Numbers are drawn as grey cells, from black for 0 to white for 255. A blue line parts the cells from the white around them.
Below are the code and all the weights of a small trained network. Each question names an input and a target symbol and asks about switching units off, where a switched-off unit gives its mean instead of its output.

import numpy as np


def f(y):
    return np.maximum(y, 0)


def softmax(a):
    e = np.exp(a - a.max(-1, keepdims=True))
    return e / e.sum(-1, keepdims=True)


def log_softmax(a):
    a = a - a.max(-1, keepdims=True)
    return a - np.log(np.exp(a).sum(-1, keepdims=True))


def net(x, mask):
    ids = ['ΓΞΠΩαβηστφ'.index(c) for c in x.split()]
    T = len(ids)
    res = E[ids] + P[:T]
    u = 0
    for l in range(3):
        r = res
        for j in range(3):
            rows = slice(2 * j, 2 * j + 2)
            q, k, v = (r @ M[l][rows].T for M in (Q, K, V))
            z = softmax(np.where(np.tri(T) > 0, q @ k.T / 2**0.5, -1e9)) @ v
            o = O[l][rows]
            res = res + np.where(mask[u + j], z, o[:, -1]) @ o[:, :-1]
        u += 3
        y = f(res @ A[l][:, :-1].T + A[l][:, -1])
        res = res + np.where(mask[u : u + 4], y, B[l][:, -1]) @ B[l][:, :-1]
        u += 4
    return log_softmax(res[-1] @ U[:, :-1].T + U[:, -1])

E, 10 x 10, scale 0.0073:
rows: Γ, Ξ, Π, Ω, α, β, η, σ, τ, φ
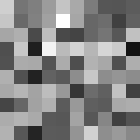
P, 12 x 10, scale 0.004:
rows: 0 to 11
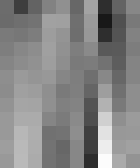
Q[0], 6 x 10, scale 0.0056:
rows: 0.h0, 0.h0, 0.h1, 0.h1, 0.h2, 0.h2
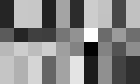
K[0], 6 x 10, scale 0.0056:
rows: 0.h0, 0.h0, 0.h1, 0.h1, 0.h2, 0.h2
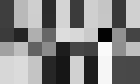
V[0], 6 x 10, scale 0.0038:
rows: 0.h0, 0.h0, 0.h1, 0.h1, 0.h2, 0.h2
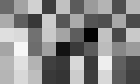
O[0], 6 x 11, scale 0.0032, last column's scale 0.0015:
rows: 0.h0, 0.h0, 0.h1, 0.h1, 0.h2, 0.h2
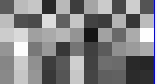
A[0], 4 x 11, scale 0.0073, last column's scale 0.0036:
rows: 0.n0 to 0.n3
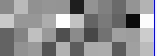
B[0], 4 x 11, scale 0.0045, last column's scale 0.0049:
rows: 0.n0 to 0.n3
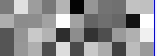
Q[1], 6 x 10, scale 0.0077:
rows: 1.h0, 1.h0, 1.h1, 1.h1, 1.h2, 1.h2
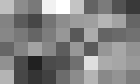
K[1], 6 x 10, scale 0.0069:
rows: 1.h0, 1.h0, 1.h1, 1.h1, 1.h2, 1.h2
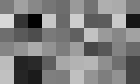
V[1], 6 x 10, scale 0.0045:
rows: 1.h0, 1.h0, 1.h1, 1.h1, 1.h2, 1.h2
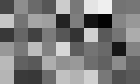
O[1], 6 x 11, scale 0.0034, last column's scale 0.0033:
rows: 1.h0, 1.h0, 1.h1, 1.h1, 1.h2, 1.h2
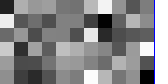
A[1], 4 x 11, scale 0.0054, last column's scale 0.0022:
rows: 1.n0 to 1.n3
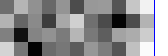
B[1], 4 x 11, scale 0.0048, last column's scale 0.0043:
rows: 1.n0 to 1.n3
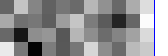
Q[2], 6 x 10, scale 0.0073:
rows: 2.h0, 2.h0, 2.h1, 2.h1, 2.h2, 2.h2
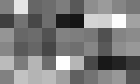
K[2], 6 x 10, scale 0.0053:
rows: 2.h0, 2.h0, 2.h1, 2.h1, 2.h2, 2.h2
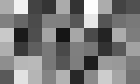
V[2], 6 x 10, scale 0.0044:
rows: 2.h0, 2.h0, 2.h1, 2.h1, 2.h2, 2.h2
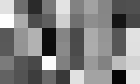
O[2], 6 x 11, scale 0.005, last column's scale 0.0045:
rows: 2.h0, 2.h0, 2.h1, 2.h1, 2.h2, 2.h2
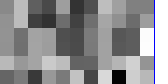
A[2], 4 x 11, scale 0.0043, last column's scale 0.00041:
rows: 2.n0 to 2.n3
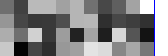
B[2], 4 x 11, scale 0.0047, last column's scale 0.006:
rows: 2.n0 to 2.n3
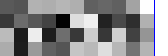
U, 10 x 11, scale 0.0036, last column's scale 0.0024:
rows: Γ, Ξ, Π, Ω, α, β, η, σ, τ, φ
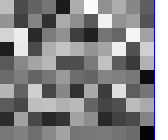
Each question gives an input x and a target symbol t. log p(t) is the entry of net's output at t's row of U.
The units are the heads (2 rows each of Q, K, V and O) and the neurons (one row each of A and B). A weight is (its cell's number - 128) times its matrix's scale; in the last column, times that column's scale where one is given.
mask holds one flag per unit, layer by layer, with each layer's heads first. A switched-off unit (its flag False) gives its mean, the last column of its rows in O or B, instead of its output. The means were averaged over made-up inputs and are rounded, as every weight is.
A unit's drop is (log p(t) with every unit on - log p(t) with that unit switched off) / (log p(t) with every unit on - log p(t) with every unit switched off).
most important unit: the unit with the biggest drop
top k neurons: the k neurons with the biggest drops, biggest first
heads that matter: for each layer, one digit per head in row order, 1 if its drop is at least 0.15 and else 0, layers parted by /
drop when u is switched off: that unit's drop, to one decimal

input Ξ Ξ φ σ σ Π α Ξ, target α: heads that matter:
111 / 101 / 010
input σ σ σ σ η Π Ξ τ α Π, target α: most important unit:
0.h0
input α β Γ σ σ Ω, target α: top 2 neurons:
(0.n3, 1.n0)
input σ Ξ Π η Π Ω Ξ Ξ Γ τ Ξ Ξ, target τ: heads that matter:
001 / 000 / 001
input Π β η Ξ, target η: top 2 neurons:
(2.n2, 0.n1)
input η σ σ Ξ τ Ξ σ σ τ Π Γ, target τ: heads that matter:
001 / 100 / 001
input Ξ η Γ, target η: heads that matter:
000 / 000 / 101
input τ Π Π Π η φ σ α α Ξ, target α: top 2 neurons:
(0.n3, 1.n0)
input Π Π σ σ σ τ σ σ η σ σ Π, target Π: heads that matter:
000 / 100 / 000
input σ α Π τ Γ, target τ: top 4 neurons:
(2.n1, 1.n1, 0.n1, 0.n2)
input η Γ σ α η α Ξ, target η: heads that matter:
000 / 010 / 001
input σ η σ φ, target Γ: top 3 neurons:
(2.n3, 1.n3, 0.n2)
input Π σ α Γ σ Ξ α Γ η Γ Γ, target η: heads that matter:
000 / 000 / 001
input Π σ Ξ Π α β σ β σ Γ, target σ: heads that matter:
000 / 100 / 100
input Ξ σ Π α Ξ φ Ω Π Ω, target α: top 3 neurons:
(0.n3, 1.n0, 0.n0)
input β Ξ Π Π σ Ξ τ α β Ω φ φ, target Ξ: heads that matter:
000 / 001 / 101
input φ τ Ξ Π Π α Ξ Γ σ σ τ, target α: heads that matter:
100 / 100 / 010
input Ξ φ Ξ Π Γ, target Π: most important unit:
2.h0
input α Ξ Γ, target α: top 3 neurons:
(0.n3, 1.n0, 0.n1)
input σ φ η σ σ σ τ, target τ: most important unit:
0.h2
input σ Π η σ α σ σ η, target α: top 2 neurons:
(0.n3, 0.n0)
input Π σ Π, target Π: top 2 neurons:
(1.n3, 0.n0)
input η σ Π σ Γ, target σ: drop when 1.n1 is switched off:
0.2
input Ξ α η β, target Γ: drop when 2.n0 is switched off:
0.0
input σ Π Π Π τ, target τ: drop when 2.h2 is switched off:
0.6
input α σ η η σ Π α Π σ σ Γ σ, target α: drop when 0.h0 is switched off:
0.6
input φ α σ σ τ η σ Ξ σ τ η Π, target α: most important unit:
1.h0
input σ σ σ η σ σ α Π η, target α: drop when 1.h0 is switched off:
0.4
